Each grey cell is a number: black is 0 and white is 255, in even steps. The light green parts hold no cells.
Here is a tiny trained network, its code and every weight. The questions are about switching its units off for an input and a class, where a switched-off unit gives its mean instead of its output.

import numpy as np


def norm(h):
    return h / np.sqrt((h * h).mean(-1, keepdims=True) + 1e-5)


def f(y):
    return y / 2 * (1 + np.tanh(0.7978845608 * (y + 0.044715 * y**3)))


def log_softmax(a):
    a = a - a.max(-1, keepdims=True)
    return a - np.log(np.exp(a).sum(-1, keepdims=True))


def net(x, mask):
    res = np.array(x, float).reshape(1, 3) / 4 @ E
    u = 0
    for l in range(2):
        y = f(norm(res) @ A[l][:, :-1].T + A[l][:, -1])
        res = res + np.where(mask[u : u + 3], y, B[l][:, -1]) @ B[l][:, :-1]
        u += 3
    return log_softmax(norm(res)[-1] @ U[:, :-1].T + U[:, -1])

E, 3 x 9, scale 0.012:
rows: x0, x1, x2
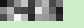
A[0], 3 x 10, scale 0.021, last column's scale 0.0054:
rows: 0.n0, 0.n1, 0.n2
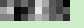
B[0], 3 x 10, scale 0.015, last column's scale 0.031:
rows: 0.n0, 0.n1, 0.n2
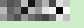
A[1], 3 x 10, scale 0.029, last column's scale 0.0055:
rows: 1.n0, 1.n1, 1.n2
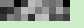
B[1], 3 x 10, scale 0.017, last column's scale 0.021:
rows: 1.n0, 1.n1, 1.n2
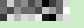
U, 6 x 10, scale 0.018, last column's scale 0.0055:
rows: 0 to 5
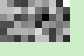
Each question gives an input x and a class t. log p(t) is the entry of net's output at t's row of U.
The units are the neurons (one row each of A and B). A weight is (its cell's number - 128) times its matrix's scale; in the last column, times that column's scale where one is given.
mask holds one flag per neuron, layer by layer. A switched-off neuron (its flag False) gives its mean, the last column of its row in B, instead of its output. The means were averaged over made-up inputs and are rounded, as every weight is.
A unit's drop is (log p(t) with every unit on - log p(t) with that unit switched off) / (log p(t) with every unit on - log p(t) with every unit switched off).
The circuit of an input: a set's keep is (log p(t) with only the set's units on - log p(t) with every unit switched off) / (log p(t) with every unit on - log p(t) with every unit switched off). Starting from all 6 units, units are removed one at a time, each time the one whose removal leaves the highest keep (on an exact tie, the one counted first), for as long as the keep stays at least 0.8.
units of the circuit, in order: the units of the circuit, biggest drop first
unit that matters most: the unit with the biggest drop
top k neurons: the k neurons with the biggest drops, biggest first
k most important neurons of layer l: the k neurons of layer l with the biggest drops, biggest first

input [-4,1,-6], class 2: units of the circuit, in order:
(1.n0)
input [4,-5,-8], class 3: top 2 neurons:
(0.n1, 1.n1)
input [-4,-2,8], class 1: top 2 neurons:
(0.n0, 1.n2)
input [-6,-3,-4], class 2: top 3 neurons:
(0.n0, 0.n1, 1.n2)
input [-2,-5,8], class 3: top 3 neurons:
(1.n2, 0.n0, 0.n1)
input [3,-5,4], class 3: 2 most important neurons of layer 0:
(0.n0, 0.n1)
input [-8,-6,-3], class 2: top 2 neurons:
(0.n0, 0.n1)
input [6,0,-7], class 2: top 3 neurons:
(0.n0, 0.n2, 1.n0)
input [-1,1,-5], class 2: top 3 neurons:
(1.n0, 0.n2, 1.n1)
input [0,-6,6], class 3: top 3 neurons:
(0.n0, 0.n1, 1.n2)
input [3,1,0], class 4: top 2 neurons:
(1.n2, 0.n2)
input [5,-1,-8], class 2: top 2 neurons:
(0.n0, 1.n0)
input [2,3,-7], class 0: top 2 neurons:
(0.n1, 1.n2)
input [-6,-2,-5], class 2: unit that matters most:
0.n1
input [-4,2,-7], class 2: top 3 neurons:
(1.n0, 0.n2, 1.n1)
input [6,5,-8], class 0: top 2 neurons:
(0.n1, 1.n2)
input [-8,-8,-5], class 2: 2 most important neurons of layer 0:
(0.n0, 0.n1)
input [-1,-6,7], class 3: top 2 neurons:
(0.n0, 0.n1)
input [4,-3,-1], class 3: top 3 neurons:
(0.n1, 0.n0, 1.n1)
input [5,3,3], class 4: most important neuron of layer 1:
(1.n2)
